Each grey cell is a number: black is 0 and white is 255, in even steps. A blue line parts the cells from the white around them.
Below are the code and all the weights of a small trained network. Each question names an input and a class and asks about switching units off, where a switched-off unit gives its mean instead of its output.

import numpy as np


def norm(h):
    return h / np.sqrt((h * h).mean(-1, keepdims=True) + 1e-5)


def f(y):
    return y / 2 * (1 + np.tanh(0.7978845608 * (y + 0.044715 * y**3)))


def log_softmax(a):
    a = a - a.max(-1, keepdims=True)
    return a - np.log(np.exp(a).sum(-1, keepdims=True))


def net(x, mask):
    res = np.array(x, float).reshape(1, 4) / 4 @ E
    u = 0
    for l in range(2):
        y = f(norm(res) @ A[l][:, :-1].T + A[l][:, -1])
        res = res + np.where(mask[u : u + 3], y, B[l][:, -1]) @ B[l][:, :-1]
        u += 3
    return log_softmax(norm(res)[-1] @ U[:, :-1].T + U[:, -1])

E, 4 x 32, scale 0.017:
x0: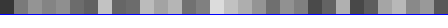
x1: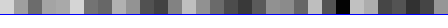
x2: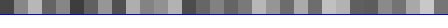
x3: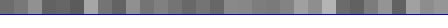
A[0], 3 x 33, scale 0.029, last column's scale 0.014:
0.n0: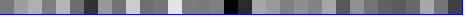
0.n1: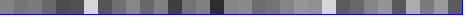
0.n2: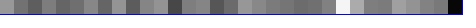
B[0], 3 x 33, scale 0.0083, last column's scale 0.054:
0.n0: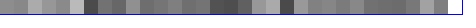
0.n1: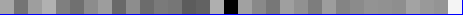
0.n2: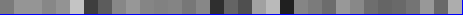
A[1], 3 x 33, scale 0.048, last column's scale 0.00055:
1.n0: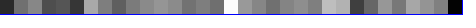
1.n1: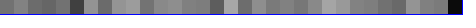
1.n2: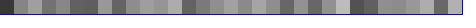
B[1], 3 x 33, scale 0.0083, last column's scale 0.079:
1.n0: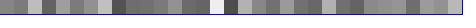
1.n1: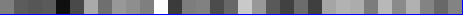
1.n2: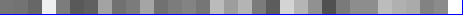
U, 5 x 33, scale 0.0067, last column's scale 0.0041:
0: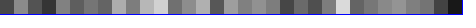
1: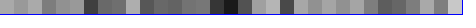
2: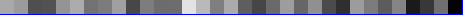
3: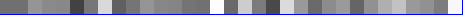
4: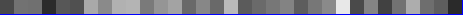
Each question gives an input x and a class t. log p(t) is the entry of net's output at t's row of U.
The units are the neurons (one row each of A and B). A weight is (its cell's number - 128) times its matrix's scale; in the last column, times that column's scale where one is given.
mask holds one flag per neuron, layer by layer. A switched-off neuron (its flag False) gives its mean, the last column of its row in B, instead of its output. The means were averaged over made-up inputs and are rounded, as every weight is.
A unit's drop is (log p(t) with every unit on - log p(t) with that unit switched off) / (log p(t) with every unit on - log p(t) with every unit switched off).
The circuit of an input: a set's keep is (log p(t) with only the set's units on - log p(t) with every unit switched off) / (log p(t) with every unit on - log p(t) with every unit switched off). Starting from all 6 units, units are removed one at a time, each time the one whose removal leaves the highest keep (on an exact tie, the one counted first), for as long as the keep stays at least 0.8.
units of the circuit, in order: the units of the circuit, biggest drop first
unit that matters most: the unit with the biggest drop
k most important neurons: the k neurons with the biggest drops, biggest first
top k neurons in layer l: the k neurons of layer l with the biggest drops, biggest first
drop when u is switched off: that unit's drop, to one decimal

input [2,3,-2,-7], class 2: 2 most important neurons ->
1.n2, 0.n1
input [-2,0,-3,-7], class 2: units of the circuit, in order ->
0.n1, 0.n0, 1.n2
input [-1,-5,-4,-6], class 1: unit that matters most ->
0.n2
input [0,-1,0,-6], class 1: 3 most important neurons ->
0.n2, 1.n0, 1.n2
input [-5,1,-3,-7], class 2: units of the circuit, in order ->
0.n0, 0.n1, 1.n2
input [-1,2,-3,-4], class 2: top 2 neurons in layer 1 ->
1.n2, 1.n0
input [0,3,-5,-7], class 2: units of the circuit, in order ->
1.n2, 0.n0, 0.n1
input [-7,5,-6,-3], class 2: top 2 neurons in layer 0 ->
0.n0, 0.n1
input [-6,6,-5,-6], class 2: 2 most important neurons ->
0.n0, 0.n1
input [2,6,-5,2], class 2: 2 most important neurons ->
1.n2, 0.n0
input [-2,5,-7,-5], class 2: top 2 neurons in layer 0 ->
0.n0, 0.n1
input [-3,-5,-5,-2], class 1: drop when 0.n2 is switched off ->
0.1
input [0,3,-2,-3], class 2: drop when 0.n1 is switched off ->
0.5
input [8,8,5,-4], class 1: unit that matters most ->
0.n0
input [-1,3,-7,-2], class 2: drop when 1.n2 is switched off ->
0.3
